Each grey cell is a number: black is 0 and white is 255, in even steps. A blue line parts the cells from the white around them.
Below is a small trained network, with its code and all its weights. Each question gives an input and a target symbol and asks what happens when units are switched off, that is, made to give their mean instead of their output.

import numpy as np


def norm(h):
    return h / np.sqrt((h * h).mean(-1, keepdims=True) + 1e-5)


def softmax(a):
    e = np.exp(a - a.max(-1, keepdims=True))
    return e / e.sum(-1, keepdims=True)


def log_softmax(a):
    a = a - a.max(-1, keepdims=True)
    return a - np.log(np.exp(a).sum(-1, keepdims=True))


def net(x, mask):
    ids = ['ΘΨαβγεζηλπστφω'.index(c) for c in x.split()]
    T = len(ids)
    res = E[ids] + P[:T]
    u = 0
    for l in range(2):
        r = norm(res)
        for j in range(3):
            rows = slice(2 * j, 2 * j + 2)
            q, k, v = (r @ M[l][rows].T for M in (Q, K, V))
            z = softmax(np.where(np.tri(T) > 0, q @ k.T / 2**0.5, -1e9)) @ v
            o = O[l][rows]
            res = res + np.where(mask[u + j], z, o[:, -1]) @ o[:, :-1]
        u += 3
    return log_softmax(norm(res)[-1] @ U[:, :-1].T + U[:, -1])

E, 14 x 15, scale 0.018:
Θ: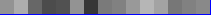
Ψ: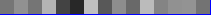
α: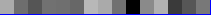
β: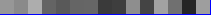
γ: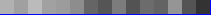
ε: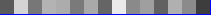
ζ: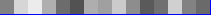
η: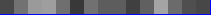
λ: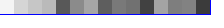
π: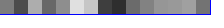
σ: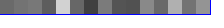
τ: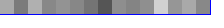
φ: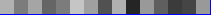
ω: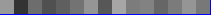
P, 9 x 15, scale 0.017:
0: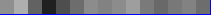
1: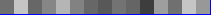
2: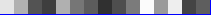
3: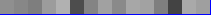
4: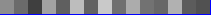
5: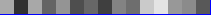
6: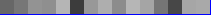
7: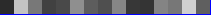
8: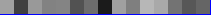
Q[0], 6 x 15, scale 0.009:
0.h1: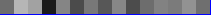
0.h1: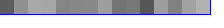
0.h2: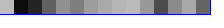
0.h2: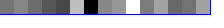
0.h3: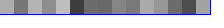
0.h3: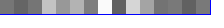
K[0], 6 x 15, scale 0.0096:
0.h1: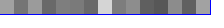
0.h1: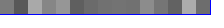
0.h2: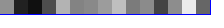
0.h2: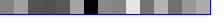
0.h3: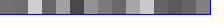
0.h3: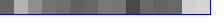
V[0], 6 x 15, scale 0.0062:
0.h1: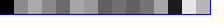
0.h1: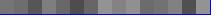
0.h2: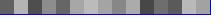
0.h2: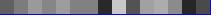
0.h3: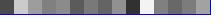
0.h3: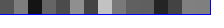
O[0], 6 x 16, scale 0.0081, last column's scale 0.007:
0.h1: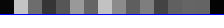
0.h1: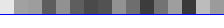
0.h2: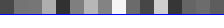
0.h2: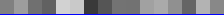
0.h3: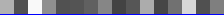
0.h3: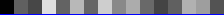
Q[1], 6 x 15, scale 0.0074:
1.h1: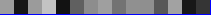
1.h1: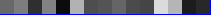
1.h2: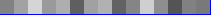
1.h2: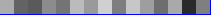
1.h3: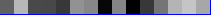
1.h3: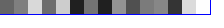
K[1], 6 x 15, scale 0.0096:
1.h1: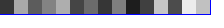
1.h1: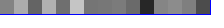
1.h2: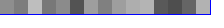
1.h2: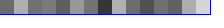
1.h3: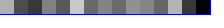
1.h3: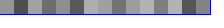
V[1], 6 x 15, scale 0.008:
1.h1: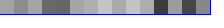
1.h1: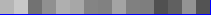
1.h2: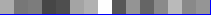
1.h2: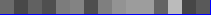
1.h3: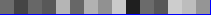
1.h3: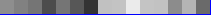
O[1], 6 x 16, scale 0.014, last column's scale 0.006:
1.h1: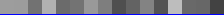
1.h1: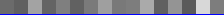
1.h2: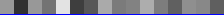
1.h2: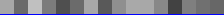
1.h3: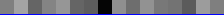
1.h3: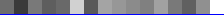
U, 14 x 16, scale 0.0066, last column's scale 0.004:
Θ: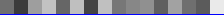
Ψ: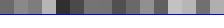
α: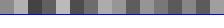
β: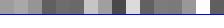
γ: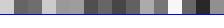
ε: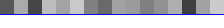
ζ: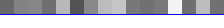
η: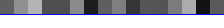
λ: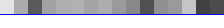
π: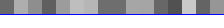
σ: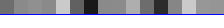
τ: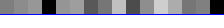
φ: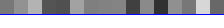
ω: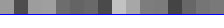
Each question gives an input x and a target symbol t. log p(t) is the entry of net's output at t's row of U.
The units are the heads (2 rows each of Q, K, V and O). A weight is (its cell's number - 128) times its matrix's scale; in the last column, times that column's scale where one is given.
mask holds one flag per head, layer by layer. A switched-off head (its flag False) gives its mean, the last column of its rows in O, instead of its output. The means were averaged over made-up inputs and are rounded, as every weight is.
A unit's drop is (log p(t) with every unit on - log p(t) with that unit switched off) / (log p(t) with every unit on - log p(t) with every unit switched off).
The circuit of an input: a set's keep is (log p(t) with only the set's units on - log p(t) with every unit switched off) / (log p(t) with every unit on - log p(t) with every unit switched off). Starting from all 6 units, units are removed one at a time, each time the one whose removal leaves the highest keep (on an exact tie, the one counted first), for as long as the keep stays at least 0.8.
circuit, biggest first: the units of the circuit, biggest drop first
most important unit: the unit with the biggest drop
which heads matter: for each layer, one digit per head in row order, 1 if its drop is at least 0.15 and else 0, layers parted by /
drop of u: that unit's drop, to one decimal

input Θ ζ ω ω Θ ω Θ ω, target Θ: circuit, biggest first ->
(1.h3)
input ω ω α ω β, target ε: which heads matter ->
001 / 011
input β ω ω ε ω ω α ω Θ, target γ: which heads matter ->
010 / 100
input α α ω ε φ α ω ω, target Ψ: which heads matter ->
000 / 101
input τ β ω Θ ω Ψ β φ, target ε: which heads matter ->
001 / 000
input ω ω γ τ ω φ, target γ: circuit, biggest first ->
(0.h2; 1.h1)
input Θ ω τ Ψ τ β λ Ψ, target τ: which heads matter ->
001 / 011
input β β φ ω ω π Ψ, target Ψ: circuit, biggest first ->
(0.h3; 1.h2)
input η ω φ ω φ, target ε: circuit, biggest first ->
(1.h2; 0.h3)
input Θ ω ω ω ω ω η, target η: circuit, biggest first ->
(0.h3; 1.h2; 0.h1)
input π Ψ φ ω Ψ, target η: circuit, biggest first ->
(0.h1; 0.h3)
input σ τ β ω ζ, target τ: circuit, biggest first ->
(1.h1; 0.h3)
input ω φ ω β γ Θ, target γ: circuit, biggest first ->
(0.h2; 0.h1)
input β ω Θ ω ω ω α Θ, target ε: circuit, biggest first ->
(0.h3)
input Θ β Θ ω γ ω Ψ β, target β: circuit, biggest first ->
(1.h3; 0.h3; 1.h2)
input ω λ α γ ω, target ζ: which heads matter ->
000 / 111
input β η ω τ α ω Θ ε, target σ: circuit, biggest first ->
(1.h2; 0.h3)
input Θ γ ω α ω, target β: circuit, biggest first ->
(1.h1; 1.h3)
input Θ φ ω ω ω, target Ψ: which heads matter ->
001 / 011
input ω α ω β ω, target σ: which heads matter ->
001 / 111
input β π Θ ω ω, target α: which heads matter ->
100 / 101
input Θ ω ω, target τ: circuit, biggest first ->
(1.h1)
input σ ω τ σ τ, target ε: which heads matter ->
000 / 011
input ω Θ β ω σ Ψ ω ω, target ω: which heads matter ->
000 / 010
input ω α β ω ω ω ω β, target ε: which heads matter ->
001 / 000
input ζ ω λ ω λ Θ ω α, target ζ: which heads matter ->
001 / 100
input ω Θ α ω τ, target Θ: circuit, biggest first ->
(0.h3)
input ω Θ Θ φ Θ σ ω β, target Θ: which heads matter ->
000 / 001
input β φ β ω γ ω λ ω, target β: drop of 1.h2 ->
0.2
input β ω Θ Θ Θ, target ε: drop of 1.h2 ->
0.5
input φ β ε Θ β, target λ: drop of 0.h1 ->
0.1
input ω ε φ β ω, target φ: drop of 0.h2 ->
-0.1
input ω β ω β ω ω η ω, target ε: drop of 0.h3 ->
1.1
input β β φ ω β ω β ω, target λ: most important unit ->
1.h3
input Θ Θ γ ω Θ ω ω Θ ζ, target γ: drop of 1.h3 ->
-0.1
